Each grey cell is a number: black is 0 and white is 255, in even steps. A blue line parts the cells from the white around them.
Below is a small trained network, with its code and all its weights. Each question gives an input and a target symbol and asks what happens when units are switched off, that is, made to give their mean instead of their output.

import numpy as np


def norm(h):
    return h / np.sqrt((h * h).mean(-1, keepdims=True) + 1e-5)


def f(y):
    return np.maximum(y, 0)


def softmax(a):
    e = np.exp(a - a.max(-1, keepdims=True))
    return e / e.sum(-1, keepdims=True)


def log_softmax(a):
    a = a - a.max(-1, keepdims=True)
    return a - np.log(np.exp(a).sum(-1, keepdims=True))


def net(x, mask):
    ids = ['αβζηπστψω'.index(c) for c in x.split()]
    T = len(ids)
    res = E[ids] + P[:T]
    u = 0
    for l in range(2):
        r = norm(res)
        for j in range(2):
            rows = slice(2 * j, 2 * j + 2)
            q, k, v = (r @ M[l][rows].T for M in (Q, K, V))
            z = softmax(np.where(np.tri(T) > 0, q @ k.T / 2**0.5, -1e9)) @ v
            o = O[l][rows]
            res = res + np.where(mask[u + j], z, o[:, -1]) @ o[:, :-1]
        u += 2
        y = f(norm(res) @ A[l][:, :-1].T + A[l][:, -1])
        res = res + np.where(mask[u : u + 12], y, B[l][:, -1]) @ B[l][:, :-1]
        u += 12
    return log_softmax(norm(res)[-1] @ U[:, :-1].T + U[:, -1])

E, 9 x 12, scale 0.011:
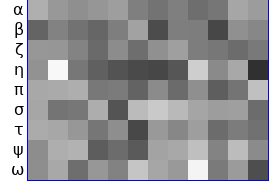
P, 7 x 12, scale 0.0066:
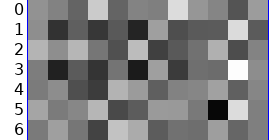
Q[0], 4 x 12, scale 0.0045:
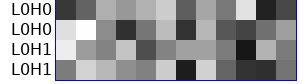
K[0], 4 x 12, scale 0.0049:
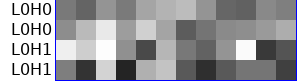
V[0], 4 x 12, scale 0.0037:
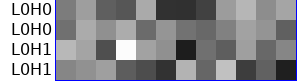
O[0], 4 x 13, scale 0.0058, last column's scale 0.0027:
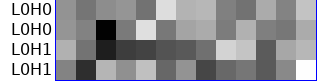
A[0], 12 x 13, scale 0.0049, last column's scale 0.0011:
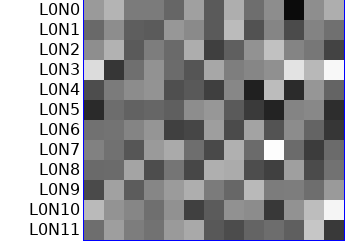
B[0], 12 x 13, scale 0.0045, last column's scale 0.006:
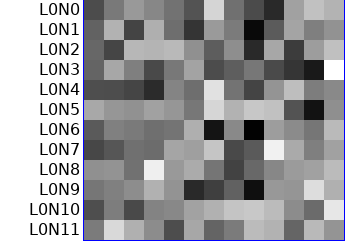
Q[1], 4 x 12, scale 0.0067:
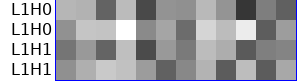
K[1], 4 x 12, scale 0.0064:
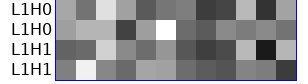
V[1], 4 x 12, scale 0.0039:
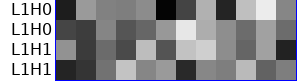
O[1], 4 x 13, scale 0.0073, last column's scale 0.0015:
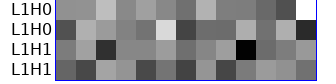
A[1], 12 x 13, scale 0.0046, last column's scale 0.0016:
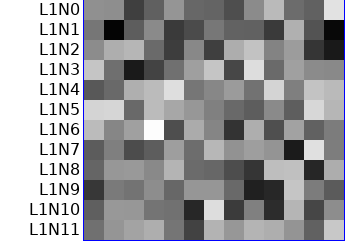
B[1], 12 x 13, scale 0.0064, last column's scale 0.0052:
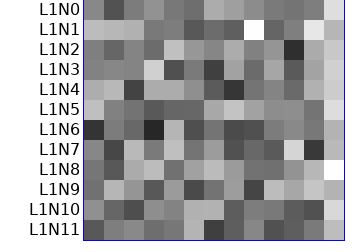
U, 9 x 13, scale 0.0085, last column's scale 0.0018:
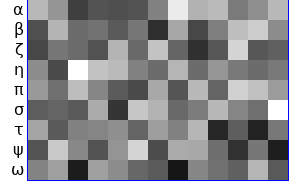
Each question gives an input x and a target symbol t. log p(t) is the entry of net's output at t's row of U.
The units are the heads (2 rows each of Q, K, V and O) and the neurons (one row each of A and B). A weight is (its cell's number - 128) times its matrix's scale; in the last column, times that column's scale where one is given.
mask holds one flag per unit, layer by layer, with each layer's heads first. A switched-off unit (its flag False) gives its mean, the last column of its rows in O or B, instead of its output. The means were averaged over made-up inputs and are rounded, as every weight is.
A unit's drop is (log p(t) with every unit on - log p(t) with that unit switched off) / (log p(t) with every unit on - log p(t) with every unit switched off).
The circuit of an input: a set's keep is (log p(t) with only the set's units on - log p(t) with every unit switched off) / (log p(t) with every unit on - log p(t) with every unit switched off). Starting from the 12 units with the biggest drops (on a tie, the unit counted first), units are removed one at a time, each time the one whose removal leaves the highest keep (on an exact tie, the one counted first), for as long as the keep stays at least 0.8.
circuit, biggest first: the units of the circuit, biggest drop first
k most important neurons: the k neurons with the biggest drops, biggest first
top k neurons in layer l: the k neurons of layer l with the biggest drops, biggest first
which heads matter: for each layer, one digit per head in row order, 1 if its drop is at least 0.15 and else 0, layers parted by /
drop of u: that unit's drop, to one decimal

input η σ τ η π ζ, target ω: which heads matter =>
01 / 10
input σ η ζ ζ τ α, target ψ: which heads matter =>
00 / 00
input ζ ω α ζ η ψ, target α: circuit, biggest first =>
[L0H1]
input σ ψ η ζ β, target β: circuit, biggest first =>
[L0N1 L1N9]
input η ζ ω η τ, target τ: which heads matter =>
00 / 01
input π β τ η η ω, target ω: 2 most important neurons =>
[L1N3 L1N6]
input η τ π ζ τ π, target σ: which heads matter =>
00 / 11
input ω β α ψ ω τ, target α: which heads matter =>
01 / 00
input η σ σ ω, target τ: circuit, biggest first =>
[L0N3 L1H0 L0N10]
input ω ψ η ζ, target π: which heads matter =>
10 / 01
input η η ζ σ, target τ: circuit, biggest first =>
[L0N3 L1H0]
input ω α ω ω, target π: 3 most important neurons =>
[L1N1 L0N9 L0N3]
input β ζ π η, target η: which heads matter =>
00 / 10
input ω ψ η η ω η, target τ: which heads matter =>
00 / 10
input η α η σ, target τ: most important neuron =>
[L0N3]
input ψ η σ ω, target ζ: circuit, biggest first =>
[L0H1 L1N6]
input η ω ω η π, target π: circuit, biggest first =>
[L1N7 L0N11 L1H0 L1N5]
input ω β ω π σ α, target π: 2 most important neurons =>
[L1N1 L0N9]
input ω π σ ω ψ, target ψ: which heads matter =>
10 / 00
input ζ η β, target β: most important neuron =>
[L0N0]
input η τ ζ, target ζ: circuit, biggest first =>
[L0N0 L0N4]
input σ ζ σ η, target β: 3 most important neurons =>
[L0N6 L0N7 L0N0]
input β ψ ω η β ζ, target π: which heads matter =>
00 / 11
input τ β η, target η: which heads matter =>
10 / 00
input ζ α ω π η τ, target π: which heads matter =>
00 / 11
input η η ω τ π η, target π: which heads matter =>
00 / 11
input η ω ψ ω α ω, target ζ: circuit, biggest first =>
[L1N6]
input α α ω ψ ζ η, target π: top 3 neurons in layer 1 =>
[L1N1 L1N8 L1N3]
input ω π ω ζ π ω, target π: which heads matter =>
10 / 11
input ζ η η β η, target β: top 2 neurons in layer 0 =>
[L0N9 L0N2]
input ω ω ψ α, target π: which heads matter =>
10 / 01
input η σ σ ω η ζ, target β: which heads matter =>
00 / 11
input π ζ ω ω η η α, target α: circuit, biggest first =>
[L1N5 L0N11]
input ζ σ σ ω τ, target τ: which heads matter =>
10 / 01
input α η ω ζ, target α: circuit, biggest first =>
[L0H1]
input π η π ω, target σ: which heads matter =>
00 / 01
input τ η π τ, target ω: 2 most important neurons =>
[L1N3 L0N8]
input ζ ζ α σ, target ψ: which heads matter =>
00 / 10
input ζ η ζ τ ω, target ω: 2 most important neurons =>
[L0N3 L1N4]
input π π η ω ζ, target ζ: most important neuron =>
[L0N2]
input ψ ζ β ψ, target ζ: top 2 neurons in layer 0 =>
[L0N8 L0N2]
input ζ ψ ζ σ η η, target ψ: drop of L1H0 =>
0.1
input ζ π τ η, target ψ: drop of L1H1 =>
0.2
